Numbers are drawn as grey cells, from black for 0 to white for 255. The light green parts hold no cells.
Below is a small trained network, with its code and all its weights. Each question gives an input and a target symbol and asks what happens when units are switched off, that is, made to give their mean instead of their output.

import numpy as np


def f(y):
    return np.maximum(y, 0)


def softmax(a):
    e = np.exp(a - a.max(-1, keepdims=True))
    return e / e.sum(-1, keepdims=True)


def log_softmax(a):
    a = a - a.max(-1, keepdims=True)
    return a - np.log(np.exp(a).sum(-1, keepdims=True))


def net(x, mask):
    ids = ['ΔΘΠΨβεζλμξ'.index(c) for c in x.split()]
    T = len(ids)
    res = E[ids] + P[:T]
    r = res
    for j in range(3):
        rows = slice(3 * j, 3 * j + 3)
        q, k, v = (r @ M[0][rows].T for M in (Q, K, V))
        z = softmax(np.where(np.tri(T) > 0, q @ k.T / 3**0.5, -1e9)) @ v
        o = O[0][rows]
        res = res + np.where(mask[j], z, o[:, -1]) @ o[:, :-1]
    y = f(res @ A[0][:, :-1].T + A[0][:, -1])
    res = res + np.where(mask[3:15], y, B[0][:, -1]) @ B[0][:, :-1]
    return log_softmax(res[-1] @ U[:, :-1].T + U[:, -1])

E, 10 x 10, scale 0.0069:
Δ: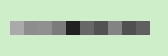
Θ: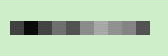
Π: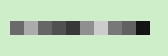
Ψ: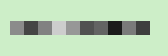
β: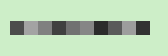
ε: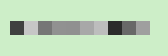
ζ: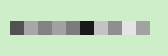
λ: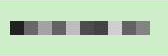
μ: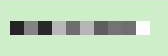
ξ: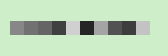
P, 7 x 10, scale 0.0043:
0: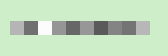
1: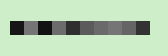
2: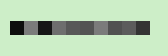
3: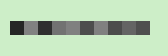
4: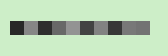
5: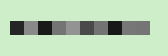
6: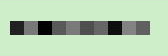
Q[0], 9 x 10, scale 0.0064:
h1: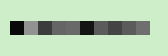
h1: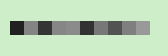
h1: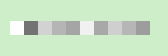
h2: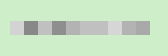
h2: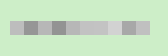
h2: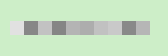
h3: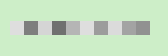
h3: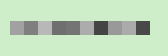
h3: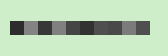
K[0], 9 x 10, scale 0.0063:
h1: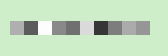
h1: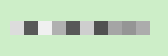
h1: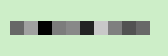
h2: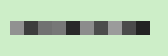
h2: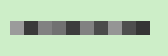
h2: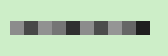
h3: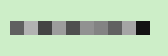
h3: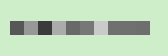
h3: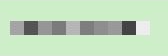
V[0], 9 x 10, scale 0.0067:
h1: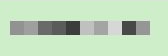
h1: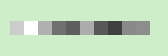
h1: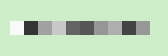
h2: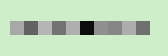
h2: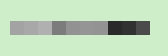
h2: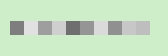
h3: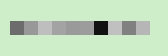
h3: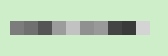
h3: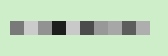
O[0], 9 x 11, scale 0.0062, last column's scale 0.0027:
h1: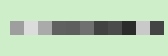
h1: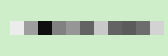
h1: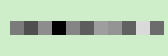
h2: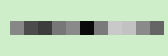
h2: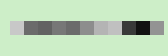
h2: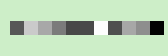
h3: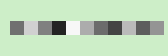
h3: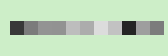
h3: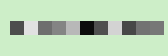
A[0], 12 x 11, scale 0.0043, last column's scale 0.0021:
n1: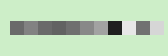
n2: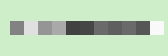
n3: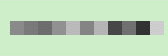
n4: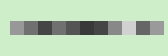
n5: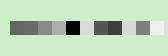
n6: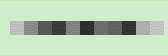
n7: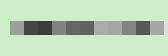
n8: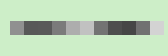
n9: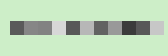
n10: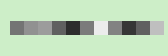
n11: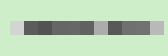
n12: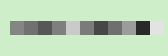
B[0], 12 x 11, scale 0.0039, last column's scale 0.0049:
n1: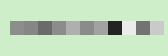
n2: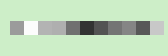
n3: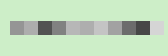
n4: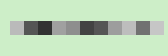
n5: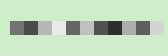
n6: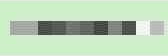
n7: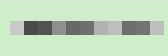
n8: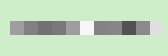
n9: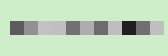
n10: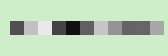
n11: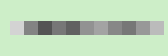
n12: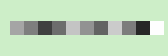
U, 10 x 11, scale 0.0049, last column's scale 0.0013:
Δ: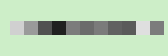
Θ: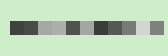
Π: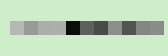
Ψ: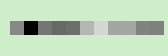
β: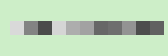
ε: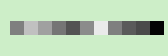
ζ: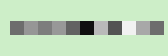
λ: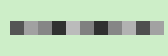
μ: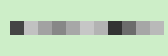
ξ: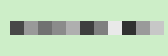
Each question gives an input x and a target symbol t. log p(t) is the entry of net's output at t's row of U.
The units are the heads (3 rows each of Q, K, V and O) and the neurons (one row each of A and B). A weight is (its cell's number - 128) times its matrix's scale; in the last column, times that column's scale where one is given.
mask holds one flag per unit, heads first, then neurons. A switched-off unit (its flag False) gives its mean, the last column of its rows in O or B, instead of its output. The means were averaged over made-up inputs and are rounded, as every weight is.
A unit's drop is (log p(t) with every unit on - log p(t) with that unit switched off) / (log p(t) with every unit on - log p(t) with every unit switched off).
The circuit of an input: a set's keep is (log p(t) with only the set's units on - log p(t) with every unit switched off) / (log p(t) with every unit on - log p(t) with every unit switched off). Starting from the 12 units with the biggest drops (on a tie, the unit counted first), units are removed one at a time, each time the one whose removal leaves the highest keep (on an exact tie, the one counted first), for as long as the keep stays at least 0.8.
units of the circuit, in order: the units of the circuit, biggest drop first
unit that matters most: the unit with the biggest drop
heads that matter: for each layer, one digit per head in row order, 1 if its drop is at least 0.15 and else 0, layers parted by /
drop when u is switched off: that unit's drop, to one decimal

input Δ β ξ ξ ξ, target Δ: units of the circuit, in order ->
h1, n6
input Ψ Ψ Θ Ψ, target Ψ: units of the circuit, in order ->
h1, h3, n2
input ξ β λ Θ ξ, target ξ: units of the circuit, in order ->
h3, h2
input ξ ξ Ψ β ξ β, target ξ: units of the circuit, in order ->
h3, h2
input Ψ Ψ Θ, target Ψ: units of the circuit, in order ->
h1, h3, n7
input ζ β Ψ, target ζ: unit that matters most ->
h2
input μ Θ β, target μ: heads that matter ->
011
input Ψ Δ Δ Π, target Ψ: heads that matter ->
101
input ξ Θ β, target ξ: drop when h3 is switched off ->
0.8
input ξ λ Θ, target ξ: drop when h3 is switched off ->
0.9
